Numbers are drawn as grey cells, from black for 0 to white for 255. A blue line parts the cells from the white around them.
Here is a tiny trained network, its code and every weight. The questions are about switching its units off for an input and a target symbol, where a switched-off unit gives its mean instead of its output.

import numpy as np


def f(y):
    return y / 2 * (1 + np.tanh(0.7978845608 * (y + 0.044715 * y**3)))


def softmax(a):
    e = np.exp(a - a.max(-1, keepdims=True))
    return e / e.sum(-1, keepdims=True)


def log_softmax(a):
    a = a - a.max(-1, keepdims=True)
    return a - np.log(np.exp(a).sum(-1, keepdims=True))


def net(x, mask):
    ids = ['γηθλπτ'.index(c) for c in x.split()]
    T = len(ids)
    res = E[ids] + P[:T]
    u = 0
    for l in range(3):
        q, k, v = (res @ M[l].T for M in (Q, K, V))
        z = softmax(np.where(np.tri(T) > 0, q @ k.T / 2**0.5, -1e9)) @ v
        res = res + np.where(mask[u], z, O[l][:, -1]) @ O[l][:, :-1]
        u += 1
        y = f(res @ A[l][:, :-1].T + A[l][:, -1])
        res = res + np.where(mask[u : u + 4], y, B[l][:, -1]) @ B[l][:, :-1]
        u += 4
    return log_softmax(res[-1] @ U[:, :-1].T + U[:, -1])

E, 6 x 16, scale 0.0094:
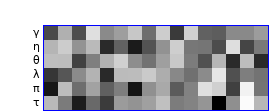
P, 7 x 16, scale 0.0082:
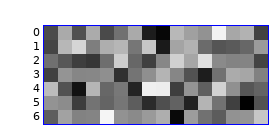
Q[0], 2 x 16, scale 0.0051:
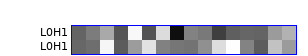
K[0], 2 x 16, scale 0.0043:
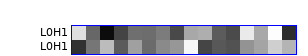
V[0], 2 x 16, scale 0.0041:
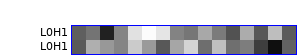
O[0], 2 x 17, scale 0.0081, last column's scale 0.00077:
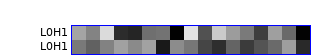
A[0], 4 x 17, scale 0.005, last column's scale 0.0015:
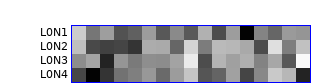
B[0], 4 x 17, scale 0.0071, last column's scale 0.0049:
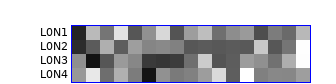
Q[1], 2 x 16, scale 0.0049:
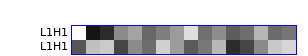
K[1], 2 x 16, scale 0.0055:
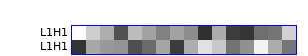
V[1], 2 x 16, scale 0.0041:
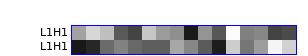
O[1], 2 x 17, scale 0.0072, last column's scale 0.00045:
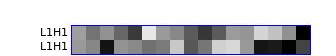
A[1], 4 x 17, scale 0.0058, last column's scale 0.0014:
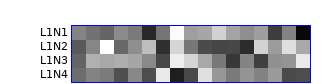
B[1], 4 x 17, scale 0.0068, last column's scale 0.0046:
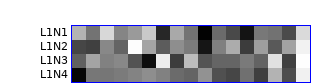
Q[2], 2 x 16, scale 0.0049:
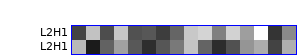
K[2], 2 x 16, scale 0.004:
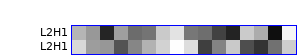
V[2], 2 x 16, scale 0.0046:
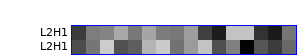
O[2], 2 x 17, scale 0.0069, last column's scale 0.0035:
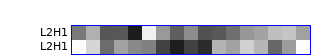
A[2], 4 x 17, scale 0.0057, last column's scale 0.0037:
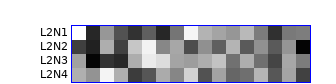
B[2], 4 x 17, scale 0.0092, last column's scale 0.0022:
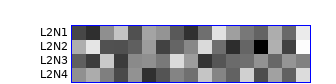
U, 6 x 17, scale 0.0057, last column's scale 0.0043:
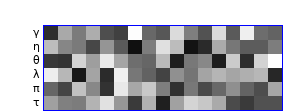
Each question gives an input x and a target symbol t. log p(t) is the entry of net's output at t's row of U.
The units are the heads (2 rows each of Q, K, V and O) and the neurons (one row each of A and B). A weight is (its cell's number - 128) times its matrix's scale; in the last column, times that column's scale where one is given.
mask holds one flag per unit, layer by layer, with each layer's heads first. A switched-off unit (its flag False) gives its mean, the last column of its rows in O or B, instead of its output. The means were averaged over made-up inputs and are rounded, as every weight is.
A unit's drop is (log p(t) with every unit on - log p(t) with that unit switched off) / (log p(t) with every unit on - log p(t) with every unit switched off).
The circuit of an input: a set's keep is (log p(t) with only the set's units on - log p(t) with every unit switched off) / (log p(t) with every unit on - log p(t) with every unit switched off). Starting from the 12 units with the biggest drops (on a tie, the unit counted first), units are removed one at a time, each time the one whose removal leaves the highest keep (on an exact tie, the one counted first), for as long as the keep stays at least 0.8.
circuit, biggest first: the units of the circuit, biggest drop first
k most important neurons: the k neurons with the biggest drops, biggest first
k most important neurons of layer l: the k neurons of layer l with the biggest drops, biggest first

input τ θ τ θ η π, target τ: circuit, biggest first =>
L1H1
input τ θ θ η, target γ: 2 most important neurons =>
L2N1; L0N2
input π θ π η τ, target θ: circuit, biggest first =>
L0N3; L1N2; L1H1
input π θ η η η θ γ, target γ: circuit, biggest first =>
L0N4; L0N2; L1N2
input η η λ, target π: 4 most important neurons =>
L2N3; L1N2; L1N4; L1N3
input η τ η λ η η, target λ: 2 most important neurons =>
L1N1; L1N3
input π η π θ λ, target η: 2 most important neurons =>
L1N1; L1N3
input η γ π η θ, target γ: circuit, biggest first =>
L2N1; L1N2; L0N3
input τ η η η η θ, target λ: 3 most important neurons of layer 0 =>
L0N3; L0N4; L0N2
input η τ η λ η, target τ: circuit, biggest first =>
L2N1; L1H1
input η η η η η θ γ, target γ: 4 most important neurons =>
L0N2; L1N3; L1N2; L0N4
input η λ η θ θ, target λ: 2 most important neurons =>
L0N3; L1N2
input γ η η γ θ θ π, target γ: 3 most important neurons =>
L0N4; L1N3; L1N2
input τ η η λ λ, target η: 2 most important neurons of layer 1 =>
L1N3; L1N1
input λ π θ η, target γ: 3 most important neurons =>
L0N2; L2N1; L1N2
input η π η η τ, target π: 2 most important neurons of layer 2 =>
L2N1; L2N2
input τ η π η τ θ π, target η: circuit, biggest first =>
L1H1; L2N1; L0N3
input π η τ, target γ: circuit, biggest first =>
L0N4
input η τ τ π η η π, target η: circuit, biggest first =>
L0N3; L2N1; L1H1
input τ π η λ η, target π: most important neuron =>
L2N1
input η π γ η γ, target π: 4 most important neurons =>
L0N3; L1N2; L2N1; L0N1
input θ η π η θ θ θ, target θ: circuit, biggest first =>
L0H1; L0N2; L2N2
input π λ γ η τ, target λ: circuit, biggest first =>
L0N3; L0N4; L2H1; L1H1
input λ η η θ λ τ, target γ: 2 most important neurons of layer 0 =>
L0N4; L0N1
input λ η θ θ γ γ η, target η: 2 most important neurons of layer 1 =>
L1N3; L1N4
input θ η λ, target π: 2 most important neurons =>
L2N3; L1N3
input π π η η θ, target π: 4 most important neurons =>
L0N3; L2N1; L1N4; L0N1
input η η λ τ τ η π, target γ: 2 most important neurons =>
L0N4; L1N2
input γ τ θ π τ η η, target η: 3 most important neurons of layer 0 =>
L0N2; L0N3; L0N1
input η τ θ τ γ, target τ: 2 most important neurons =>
L0N3; L2N1
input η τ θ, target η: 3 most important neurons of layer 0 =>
L0N2; L0N1; L0N4
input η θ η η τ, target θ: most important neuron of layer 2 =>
L2N2
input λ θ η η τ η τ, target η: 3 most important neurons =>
L0N4; L1N1; L2N1
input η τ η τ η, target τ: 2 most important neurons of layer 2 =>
L2N1; L2N4
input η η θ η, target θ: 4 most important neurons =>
L1N2; L0N3; L2N2; L0N4
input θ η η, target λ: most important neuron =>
L0N1
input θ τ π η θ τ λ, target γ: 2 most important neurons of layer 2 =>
L2N4; L2N3
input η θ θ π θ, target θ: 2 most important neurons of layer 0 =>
L0N2; L0N3
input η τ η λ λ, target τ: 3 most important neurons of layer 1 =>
L1N4; L1N1; L1N2
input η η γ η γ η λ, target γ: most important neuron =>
L1N3
